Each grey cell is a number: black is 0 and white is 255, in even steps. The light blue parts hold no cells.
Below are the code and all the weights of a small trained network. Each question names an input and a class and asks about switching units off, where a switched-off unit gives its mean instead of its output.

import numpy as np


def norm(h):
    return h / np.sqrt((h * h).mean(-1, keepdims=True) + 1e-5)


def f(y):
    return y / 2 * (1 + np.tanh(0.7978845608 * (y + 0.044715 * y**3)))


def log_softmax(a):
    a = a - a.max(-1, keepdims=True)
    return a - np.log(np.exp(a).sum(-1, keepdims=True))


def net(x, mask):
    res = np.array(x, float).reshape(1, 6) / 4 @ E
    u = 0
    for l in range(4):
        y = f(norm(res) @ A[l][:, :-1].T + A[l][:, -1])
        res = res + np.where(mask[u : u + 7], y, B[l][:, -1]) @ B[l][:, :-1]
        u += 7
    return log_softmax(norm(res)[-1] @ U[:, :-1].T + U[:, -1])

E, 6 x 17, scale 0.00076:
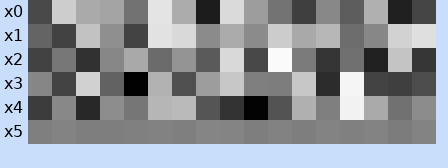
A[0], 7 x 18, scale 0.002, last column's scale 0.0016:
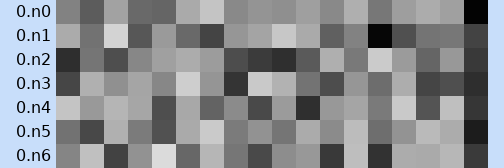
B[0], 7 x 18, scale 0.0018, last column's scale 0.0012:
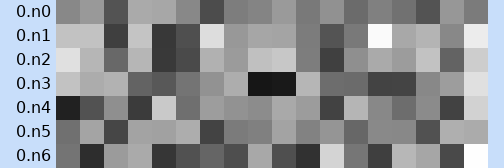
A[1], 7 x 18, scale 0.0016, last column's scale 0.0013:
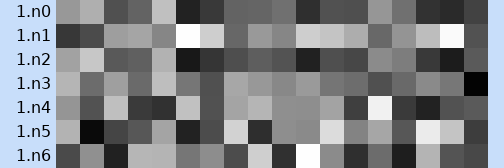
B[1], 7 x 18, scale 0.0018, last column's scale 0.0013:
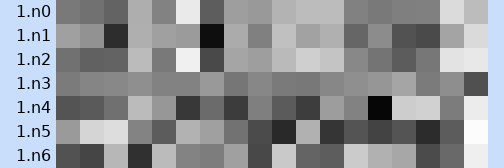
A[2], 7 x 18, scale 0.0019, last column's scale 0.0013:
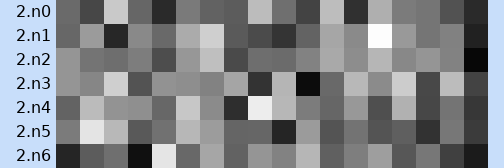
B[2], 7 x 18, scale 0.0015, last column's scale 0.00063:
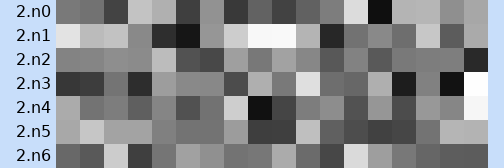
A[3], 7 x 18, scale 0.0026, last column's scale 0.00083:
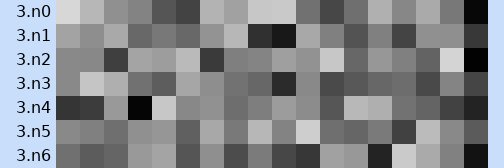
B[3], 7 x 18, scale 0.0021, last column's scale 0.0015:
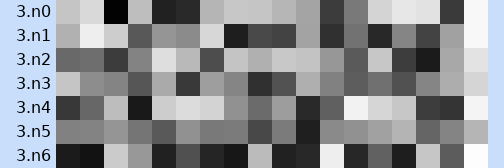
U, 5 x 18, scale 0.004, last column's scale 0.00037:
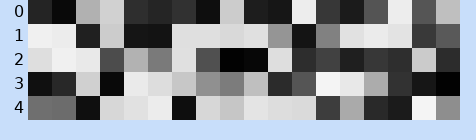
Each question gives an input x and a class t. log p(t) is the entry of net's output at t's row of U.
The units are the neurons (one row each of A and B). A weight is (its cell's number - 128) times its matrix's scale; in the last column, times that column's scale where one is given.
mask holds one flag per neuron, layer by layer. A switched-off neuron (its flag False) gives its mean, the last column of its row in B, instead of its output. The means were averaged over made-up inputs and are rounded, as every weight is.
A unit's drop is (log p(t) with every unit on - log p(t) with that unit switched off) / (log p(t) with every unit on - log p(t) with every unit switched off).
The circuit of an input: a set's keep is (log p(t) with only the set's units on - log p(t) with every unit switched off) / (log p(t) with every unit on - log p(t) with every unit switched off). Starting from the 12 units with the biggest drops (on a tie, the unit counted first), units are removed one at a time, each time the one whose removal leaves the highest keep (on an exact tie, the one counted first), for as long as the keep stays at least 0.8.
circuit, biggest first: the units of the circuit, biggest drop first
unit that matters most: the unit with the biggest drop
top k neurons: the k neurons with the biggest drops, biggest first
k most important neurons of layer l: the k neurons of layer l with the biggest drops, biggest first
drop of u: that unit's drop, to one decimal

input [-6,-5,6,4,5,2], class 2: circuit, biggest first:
(3.n1)
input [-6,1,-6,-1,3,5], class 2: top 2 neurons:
(1.n5 1.n6)
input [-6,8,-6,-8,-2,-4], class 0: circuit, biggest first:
(0.n6 3.n6)
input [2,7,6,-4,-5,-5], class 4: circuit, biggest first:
(1.n1 0.n5)
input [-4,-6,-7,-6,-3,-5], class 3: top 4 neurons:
(2.n3 1.n4 0.n4 3.n4)
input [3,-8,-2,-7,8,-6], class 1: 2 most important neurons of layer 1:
(1.n4 1.n1)
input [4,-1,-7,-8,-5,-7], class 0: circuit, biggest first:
(0.n6 3.n6)
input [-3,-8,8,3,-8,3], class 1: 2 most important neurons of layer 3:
(3.n0 3.n6)
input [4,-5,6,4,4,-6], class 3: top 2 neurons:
(1.n6 0.n1)
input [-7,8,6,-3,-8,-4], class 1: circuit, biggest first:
(0.n1 3.n0)
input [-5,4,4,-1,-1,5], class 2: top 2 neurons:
(1.n5 0.n4)
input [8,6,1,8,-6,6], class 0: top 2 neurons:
(1.n4 1.n5)
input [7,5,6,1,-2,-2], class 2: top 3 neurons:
(0.n3 0.n4 2.n5)
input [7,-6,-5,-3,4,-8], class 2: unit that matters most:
0.n3
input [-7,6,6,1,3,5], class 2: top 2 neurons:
(1.n5 0.n4)
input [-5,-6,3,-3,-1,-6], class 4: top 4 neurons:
(1.n2 1.n0 0.n3 3.n2)
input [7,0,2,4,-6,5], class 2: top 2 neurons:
(0.n3 0.n2)
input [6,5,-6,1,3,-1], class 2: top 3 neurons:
(0.n3 1.n6 2.n5)
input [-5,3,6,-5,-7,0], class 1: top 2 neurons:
(0.n1 1.n4)
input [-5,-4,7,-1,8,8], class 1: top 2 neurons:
(0.n2 2.n1)
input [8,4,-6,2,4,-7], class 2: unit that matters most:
0.n3
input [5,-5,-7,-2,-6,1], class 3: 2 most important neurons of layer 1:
(1.n5 1.n1)
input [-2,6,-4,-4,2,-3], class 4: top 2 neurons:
(1.n1 1.n6)
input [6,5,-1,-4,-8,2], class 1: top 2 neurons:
(0.n1 1.n5)
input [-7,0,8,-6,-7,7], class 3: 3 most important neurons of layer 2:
(2.n1 2.n6 2.n5)
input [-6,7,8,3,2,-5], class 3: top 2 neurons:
(1.n6 0.n3)
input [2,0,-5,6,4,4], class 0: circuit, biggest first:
(1.n4)
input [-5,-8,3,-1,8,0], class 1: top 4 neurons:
(0.n2 2.n1 1.n1 3.n0)
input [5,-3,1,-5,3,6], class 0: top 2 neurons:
(0.n6 1.n5)
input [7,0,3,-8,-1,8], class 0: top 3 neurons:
(0.n6 3.n6 1.n5)
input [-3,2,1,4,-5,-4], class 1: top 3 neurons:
(0.n1 0.n6 3.n0)
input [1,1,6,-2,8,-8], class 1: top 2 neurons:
(0.n2 2.n1)
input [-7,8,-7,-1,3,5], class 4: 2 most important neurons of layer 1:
(1.n1 1.n6)
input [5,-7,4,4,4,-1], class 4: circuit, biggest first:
(1.n2)
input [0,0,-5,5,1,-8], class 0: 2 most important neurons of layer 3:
(3.n6 3.n2)
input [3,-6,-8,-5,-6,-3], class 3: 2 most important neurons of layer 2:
(2.n3 2.n1)
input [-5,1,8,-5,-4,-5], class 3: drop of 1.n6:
1.2
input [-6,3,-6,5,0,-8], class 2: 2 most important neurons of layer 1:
(1.n5 1.n6)
